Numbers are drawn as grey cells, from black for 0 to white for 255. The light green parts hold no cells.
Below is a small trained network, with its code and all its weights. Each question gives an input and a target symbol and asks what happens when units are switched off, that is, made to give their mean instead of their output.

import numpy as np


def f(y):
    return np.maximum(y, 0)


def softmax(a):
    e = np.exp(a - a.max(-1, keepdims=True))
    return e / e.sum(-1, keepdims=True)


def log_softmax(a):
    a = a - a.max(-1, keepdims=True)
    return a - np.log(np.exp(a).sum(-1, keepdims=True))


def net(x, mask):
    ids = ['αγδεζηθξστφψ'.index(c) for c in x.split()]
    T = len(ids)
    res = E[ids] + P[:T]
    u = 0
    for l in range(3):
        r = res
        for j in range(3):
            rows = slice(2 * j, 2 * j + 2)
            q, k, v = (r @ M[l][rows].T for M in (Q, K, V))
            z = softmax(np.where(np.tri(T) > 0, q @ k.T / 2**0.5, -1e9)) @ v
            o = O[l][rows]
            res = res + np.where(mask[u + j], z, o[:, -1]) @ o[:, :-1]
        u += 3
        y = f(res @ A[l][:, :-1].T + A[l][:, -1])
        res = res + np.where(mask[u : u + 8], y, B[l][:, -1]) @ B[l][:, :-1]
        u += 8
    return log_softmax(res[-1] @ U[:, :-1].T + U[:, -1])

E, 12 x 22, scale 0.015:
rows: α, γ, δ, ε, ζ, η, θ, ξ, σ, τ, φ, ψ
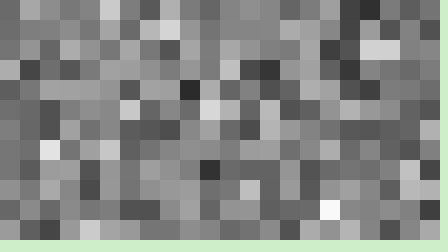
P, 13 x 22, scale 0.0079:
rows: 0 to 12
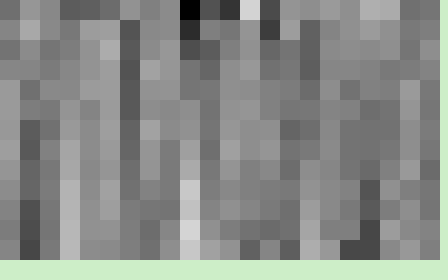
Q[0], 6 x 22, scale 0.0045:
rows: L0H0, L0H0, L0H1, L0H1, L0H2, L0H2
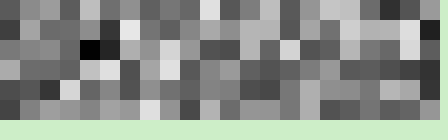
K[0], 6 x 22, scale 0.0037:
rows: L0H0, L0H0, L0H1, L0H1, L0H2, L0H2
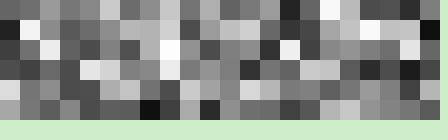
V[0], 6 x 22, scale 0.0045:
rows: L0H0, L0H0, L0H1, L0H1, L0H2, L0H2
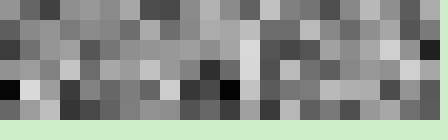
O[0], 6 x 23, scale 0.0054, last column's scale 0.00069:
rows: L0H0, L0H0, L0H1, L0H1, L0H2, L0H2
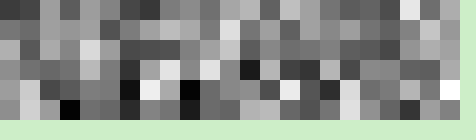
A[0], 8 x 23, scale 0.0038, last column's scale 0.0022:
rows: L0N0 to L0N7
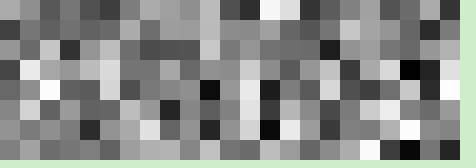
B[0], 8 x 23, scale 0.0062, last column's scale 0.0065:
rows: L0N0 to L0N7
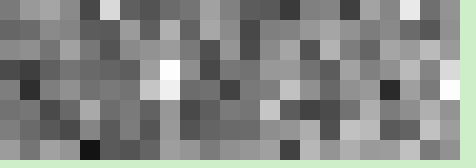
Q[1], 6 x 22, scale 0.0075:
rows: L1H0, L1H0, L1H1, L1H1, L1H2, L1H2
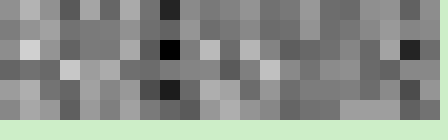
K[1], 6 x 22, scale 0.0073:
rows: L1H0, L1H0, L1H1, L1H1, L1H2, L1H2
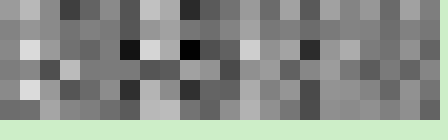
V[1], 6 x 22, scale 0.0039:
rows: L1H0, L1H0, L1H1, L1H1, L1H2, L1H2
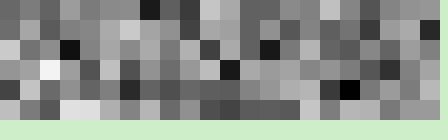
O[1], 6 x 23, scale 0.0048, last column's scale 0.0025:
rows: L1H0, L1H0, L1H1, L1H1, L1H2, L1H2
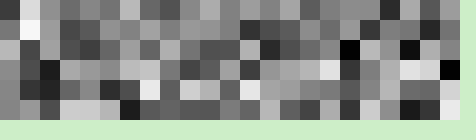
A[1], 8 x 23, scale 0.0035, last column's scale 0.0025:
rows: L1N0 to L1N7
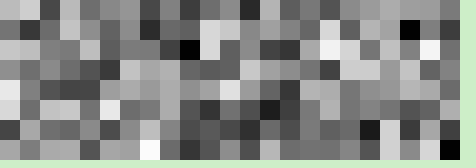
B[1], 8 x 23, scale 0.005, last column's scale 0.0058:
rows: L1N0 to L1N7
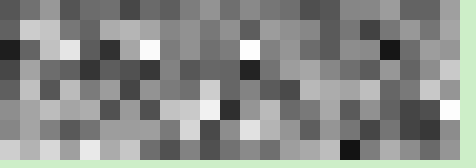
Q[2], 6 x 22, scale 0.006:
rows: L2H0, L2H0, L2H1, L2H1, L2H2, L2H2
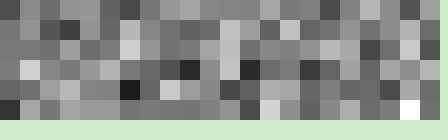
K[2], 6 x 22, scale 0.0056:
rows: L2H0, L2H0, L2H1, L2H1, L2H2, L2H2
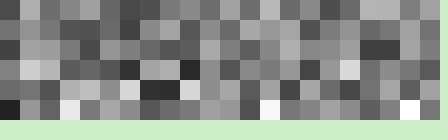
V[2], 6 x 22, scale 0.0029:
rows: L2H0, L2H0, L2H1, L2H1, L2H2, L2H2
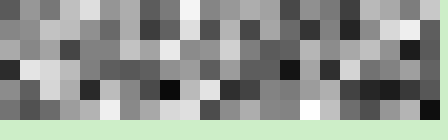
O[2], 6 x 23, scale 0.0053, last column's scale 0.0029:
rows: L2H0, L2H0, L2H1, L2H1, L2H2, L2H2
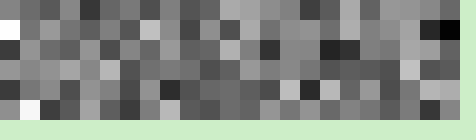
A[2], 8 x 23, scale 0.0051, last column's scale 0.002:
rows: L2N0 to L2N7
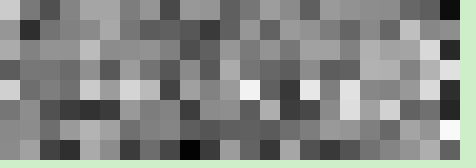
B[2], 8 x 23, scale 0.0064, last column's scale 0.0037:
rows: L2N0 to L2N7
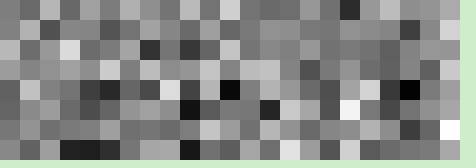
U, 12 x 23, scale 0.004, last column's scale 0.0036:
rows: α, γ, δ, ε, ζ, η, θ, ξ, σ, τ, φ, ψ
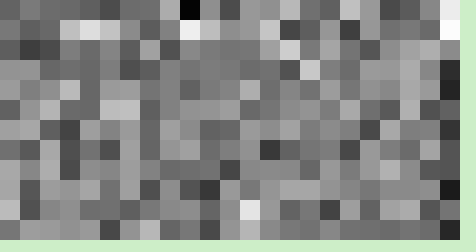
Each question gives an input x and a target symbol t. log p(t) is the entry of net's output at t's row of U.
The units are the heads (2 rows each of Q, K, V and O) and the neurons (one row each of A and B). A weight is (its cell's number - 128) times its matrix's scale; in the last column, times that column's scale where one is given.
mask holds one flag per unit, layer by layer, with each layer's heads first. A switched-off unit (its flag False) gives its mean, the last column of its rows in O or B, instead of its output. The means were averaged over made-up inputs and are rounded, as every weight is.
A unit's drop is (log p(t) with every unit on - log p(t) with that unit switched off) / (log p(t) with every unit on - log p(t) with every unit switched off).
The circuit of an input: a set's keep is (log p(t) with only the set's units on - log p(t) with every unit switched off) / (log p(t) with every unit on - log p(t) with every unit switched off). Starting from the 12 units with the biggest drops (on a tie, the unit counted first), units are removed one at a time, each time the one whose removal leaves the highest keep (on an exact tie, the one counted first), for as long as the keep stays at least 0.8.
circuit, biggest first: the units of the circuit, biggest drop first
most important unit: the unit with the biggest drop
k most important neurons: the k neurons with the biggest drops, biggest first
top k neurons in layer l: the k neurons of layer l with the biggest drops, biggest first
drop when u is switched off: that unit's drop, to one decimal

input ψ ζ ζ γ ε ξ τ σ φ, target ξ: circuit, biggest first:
[L1H1, L2H1]
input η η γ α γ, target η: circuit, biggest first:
[L1H2, L1H0, L1H1]
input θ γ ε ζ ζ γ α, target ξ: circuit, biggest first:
[L1H1, L2H1, L0N3]
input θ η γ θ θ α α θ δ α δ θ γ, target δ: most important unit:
L1H1
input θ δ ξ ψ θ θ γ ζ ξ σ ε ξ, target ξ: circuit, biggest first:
[L1H1, L2H1, L0N3]
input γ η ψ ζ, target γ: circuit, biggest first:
[L0H2, L1H2, L1N5]
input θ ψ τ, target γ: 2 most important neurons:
[L1N5, L0N3]
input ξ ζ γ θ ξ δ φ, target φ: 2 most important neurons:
[L0N5, L0N4]
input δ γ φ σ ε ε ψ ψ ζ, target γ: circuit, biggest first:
[L0H2, L1H2]
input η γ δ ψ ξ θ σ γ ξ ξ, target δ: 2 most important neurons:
[L0N3, L0N4]
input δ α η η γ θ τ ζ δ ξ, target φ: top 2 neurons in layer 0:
[L0N4, L0N5]
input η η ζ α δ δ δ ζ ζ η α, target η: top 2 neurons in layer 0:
[L0N1, L0N4]
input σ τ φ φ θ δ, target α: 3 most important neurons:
[L0N5, L2N5, L0N4]
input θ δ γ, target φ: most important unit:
L2H2
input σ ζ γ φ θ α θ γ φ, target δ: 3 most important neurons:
[L0N3, L0N4, L1N5]
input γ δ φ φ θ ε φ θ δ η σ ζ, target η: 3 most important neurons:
[L0N1, L0N4, L0N5]
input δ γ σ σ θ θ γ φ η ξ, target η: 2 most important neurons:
[L0N1, L0N4]
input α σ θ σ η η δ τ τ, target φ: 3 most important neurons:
[L0N4, L0N5, L2N6]
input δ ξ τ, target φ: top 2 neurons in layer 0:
[L0N5, L0N3]
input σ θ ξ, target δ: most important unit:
L1H2
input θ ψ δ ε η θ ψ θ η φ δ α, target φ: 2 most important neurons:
[L0N4, L0N5]
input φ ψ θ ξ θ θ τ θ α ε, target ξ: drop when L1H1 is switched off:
1.1
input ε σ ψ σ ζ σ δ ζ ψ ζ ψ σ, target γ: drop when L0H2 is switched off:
0.2
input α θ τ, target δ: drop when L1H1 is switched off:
0.2
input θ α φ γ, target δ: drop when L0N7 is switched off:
0.0
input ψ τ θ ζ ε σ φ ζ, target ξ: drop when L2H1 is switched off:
0.3
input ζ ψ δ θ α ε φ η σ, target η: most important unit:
L1H2
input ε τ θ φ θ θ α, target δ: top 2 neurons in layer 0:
[L0N3, L0N4]
